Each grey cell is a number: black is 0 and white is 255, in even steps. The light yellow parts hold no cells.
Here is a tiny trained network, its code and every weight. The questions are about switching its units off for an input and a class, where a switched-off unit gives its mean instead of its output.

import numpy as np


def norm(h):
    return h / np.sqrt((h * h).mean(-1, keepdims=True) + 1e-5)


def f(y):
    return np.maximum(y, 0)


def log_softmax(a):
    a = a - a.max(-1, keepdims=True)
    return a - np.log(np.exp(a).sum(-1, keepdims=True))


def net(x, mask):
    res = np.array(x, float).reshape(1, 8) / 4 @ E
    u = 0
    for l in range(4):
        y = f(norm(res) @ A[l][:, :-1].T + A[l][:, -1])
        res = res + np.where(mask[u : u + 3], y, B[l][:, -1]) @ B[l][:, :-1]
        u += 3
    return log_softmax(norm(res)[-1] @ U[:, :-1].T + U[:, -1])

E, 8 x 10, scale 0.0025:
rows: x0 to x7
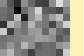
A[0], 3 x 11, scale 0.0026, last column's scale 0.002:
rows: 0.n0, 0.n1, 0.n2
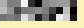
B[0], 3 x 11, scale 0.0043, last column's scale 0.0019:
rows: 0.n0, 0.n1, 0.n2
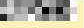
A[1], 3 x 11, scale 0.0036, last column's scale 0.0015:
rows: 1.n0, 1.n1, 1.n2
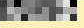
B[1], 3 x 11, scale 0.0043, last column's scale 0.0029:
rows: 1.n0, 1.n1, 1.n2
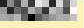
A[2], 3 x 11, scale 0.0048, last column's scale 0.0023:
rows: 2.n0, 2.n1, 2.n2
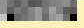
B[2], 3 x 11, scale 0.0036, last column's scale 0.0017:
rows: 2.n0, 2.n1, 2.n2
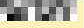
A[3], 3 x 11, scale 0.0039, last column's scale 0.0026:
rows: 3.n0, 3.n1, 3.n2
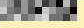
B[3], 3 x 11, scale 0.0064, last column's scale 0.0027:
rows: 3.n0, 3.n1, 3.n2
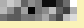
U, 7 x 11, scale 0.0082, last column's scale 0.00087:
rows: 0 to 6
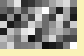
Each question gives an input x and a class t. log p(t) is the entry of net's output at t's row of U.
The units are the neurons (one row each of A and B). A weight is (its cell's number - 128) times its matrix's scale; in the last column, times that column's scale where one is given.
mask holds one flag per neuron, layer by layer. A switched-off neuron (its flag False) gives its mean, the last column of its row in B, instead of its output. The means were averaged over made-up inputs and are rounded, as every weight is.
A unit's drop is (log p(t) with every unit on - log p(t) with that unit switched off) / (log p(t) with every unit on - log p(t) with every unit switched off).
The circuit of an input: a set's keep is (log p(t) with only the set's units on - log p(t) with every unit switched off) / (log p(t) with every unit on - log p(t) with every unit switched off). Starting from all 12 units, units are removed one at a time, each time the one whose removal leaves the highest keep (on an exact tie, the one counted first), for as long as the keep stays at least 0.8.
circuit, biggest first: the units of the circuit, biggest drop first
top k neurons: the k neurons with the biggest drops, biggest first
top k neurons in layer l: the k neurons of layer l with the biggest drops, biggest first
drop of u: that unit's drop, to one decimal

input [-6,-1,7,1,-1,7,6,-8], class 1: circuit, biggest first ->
(3.n2)
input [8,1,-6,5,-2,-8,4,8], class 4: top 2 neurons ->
(0.n2, 0.n0)
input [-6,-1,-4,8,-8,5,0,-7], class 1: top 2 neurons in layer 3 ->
(3.n2, 3.n0)
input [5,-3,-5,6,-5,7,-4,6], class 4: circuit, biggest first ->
(0.n2, 3.n0)
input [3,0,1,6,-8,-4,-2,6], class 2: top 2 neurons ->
(1.n0, 3.n0)
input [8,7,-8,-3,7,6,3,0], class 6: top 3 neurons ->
(3.n0, 1.n1, 0.n1)
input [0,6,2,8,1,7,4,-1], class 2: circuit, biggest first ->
(1.n0, 3.n0)
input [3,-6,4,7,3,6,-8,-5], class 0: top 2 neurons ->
(1.n2, 1.n1)
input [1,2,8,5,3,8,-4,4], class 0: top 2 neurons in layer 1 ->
(1.n2, 1.n0)
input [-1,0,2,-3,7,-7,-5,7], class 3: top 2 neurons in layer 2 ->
(2.n2, 2.n1)
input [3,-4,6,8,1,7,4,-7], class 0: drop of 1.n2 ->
0.8
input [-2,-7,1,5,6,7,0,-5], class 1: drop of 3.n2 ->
0.5
